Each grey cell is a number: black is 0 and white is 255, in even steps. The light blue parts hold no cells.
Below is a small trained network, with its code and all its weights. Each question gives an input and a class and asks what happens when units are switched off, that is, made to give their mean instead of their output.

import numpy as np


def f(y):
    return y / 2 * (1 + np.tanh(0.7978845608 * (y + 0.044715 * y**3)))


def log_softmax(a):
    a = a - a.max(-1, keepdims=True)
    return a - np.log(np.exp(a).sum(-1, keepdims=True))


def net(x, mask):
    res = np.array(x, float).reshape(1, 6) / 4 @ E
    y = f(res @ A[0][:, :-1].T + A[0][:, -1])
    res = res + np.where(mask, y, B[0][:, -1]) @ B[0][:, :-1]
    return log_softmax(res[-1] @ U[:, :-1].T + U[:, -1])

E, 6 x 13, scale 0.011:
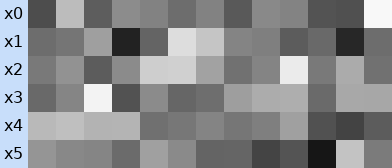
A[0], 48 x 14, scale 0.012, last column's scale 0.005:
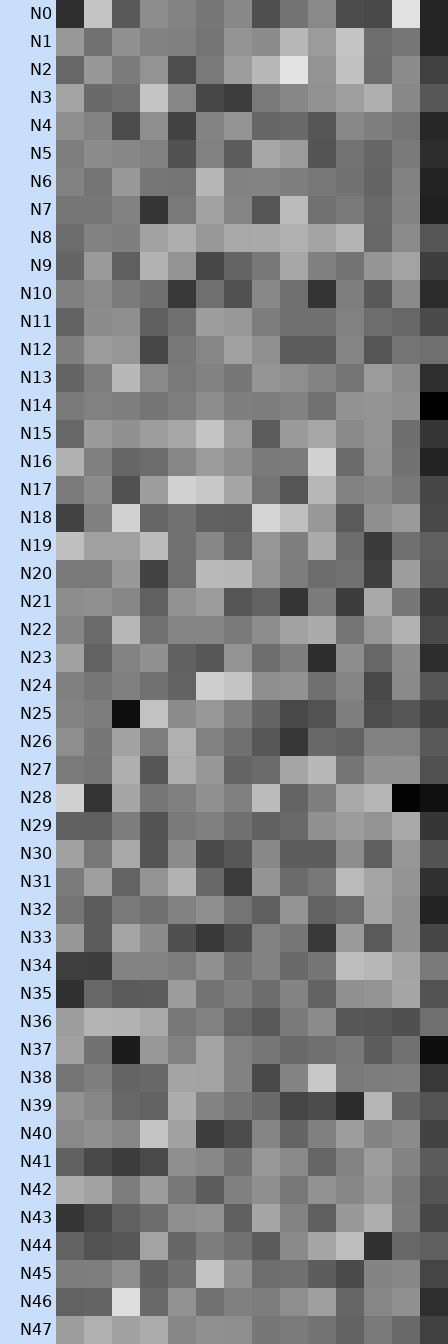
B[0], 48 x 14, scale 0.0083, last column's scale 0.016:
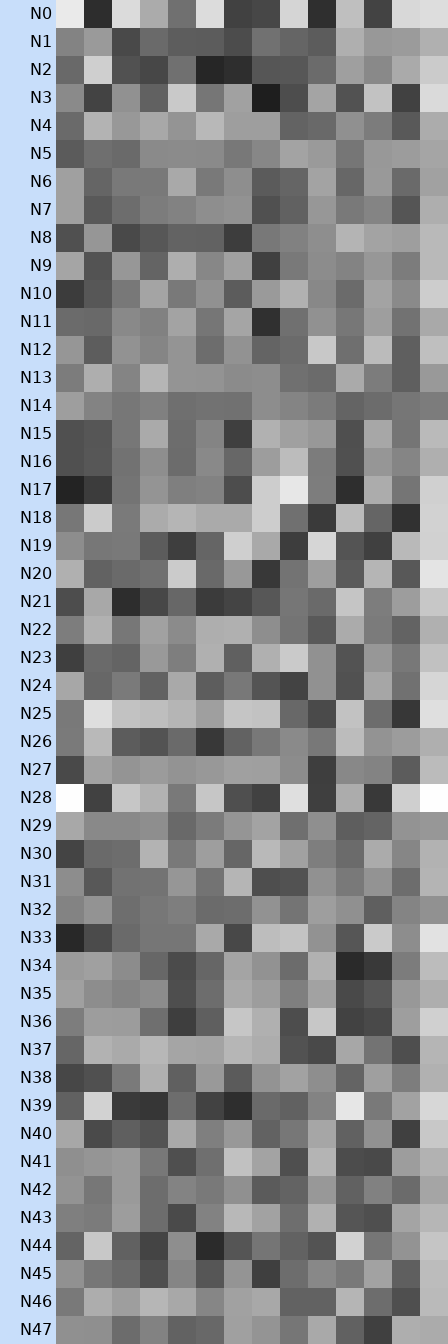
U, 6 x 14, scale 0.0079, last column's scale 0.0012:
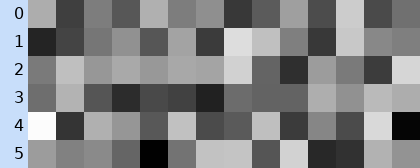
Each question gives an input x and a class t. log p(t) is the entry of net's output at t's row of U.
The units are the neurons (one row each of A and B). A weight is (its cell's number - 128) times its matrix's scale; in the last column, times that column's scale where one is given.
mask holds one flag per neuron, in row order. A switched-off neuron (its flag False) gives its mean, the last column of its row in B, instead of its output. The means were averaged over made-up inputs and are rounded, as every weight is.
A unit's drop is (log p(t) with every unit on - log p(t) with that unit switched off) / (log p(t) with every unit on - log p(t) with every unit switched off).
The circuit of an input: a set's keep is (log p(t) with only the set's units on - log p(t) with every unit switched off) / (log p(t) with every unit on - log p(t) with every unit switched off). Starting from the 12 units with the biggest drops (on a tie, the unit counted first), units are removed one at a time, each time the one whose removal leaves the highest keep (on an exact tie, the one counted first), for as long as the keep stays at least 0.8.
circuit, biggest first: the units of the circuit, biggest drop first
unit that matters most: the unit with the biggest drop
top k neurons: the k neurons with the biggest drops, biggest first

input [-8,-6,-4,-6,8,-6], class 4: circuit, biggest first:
(N28)
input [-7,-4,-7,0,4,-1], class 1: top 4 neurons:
(N33, N0, N23, N30)
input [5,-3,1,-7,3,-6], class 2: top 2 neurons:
(N25, N37)
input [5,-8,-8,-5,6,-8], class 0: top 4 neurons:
(N3, N40, N9, N17)
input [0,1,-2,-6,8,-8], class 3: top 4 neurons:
(N44, N2, N1, N8)
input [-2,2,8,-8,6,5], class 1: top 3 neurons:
(N17, N16, N15)
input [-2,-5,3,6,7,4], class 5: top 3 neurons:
(N36, N19, N25)
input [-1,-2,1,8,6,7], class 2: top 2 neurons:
(N18, N46)
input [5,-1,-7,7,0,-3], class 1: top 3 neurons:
(N33, N25, N30)
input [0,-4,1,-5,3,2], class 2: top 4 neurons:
(N25, N20, N37, N24)
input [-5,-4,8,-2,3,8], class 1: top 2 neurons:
(N17, N16)
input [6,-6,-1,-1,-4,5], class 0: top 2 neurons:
(N28, N3)
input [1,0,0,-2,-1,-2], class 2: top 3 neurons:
(N28, N39, N21)
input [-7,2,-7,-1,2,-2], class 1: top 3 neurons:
(N33, N0, N23)
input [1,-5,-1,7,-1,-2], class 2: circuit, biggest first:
(N18)
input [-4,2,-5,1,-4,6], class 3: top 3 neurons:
(N39, N17, N21)
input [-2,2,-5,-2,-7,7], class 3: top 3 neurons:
(N39, N21, N19)
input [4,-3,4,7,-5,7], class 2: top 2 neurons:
(N18, N27)
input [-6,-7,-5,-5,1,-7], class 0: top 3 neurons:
(N3, N40, N39)
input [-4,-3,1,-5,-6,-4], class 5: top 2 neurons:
(N34, N43)
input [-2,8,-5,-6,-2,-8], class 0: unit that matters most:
N20
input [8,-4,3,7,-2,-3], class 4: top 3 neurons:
(N0, N25, N9)
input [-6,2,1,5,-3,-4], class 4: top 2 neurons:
(N28, N25)
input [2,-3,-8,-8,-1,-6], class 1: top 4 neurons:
(N33, N23, N10, N18)
